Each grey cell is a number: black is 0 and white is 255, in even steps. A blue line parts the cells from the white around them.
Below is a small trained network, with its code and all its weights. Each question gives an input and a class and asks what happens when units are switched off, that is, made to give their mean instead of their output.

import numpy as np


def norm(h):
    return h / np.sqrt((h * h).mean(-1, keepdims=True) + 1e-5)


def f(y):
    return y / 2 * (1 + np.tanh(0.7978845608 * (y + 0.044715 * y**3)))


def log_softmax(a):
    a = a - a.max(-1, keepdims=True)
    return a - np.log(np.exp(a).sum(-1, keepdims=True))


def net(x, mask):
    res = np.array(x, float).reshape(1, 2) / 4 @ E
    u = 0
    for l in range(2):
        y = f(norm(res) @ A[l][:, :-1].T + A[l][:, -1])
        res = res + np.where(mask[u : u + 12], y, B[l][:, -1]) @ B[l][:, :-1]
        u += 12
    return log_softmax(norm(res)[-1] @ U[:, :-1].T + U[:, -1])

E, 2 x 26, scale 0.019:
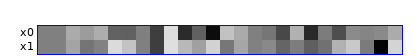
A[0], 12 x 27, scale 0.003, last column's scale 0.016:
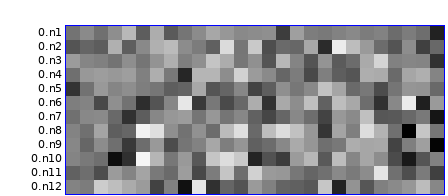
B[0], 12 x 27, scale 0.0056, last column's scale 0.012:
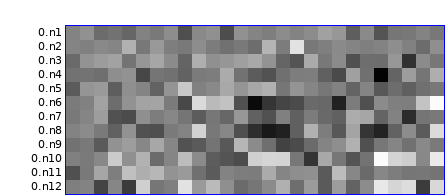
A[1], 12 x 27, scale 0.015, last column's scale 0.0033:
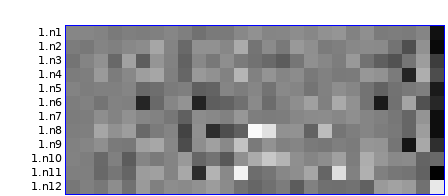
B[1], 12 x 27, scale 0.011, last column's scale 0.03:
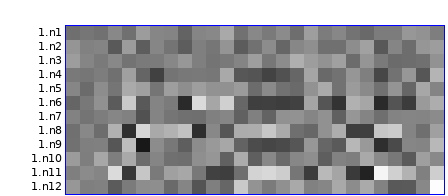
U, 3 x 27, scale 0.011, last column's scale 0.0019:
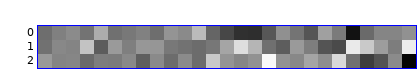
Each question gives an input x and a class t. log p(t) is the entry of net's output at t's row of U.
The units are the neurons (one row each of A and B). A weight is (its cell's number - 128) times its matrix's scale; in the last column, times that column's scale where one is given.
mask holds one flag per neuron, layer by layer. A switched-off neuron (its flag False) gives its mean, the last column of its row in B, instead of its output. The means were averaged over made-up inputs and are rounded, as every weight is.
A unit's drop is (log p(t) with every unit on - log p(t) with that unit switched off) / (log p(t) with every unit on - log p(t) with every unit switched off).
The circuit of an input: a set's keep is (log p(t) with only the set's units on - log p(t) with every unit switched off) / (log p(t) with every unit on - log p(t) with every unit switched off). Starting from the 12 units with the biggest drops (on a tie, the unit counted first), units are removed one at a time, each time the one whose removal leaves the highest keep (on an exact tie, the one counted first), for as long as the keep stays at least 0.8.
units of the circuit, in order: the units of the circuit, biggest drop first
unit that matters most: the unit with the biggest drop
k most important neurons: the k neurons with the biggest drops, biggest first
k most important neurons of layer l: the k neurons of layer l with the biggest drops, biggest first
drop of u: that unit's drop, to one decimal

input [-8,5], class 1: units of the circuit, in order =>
[1.n11]
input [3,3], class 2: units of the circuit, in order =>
[1.n11 1.n6 0.n6]
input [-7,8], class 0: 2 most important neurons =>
[1.n9 1.n4]
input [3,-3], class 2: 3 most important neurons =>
[1.n11 0.n10 1.n6]
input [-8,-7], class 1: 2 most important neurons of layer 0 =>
[0.n8 0.n4]
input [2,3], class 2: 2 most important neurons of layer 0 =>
[0.n12 0.n8]
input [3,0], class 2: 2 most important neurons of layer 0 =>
[0.n12 0.n10]
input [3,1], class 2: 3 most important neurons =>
[0.n12 1.n11 0.n10]
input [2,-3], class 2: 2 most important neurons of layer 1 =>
[1.n11 1.n6]
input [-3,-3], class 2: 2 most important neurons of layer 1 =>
[1.n11 1.n9]
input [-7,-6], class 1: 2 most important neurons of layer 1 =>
[1.n11 1.n9]
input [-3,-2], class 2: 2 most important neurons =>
[0.n6 1.n11]
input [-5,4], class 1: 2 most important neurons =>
[1.n11 0.n6]
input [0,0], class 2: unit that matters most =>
0.n10
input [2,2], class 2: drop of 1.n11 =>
0.6
